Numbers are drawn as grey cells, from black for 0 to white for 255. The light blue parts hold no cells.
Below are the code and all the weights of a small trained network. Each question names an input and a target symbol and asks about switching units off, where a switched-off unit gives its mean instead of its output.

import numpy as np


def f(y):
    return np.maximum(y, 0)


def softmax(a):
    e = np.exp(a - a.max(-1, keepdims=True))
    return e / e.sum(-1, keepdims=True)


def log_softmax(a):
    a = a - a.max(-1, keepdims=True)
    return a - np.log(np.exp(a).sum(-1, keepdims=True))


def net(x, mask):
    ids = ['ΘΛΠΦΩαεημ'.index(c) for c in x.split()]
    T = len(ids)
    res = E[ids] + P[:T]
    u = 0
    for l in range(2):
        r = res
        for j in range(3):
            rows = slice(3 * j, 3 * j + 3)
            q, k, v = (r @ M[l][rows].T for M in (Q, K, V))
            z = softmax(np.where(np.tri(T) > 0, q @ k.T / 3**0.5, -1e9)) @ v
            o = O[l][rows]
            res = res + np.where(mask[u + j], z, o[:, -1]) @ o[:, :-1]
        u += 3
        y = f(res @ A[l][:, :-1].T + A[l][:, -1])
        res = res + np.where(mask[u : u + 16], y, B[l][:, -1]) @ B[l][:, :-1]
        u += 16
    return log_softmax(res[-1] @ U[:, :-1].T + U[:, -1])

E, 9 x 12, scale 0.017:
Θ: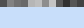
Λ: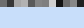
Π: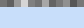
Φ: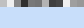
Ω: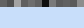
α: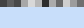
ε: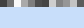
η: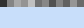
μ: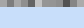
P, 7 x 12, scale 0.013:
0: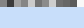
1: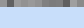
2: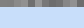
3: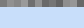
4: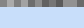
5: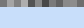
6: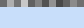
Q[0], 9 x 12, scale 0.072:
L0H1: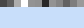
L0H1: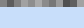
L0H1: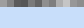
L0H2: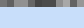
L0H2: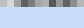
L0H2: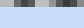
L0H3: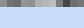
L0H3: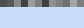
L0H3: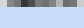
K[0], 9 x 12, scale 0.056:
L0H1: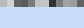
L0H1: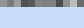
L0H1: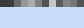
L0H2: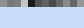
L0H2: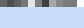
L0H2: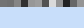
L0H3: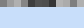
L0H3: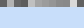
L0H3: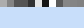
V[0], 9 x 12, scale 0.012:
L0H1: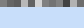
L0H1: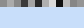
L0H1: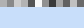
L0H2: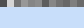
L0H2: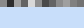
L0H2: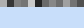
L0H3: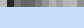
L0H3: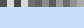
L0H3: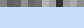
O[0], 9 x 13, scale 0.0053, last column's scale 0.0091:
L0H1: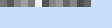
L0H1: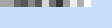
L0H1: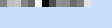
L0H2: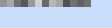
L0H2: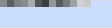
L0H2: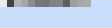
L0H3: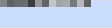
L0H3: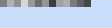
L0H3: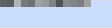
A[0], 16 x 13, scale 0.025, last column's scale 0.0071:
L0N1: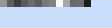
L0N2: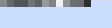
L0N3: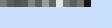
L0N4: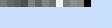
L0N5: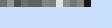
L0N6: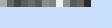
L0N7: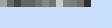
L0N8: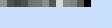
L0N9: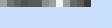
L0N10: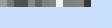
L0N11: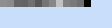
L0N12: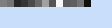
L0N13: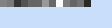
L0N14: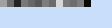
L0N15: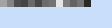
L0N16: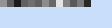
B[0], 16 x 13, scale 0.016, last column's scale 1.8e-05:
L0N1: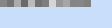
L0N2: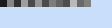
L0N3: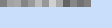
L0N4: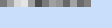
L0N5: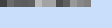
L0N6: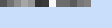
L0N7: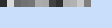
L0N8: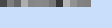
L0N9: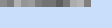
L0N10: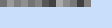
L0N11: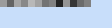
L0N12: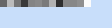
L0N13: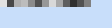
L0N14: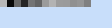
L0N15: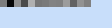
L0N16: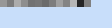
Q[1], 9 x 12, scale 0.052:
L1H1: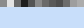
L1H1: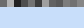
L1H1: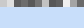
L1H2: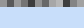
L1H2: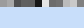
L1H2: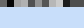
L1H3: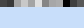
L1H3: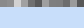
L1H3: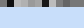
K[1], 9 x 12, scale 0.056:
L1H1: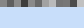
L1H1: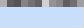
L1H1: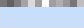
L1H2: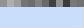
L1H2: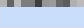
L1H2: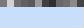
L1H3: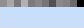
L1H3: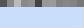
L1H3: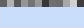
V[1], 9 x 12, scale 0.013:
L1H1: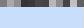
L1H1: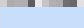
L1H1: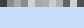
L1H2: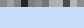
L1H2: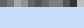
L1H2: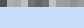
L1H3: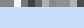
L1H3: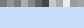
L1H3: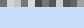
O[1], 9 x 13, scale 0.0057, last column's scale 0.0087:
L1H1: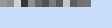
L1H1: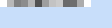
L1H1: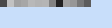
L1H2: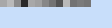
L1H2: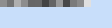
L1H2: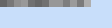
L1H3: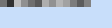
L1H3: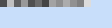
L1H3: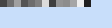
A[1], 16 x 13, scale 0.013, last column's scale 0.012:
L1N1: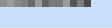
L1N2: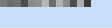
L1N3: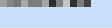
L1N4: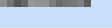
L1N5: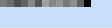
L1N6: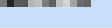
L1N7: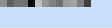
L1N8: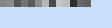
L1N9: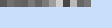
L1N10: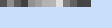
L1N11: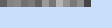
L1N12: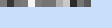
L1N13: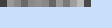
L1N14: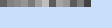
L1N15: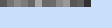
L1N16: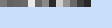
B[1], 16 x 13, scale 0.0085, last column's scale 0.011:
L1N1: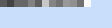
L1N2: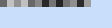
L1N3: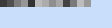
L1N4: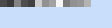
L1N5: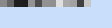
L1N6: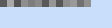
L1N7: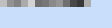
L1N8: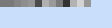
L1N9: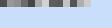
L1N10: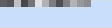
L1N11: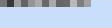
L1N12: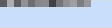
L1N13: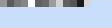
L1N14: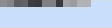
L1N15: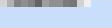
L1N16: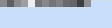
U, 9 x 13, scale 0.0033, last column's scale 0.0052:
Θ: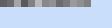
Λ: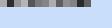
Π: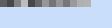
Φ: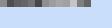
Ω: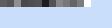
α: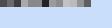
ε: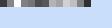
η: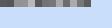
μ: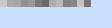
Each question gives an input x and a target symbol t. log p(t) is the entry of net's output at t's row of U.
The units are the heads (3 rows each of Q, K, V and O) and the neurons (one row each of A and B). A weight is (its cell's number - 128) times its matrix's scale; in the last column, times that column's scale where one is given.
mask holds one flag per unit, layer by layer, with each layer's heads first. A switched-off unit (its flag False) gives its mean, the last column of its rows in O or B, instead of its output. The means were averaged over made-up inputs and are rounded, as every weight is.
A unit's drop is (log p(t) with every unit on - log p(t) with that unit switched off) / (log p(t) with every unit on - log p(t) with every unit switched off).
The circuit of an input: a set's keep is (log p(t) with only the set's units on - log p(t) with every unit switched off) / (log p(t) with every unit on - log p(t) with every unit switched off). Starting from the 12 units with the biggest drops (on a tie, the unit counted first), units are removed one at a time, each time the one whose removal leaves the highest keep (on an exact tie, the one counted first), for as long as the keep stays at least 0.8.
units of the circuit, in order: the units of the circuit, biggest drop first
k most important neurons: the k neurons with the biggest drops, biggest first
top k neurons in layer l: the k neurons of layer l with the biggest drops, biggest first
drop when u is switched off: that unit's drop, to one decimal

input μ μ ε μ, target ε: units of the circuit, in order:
L0H1, L1H1, L1H3
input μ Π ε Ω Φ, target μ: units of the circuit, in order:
L1H1
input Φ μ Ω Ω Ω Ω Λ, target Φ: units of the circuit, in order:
L0H1, L1N5
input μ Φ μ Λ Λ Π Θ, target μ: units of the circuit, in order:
L0H1, L1H1
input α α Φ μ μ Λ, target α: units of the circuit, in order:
L0H1, L1H3, L1H1
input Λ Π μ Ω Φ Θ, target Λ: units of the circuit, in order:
L0H1, L1H3, L0H3
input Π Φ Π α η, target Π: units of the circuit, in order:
L1H2, L1H1, L1N9
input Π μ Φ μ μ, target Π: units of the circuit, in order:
L1H2, L1H1, L0H2, L1N9
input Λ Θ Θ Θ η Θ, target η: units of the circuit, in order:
L1N13, L1H3, L0H3
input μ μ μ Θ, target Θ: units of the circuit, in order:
L0H2, L1N10, L1H2
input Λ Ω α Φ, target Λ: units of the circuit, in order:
L1H3, L0H3
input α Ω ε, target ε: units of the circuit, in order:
L1H1, L1H3
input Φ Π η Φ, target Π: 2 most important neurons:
L1N3, L1N8
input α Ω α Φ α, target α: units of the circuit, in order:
L1H3, L1H1
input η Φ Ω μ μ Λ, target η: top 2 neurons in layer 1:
L1N13, L1N7
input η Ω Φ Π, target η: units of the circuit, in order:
L1N13, L1H3, L1H1, L0H3
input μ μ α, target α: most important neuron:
L1N1
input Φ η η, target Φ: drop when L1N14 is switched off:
0.0
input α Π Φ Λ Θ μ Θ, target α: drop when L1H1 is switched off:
0.1
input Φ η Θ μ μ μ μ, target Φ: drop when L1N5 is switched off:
0.2
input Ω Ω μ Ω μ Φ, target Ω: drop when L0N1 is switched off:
0.0
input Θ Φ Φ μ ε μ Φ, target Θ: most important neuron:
L1N4
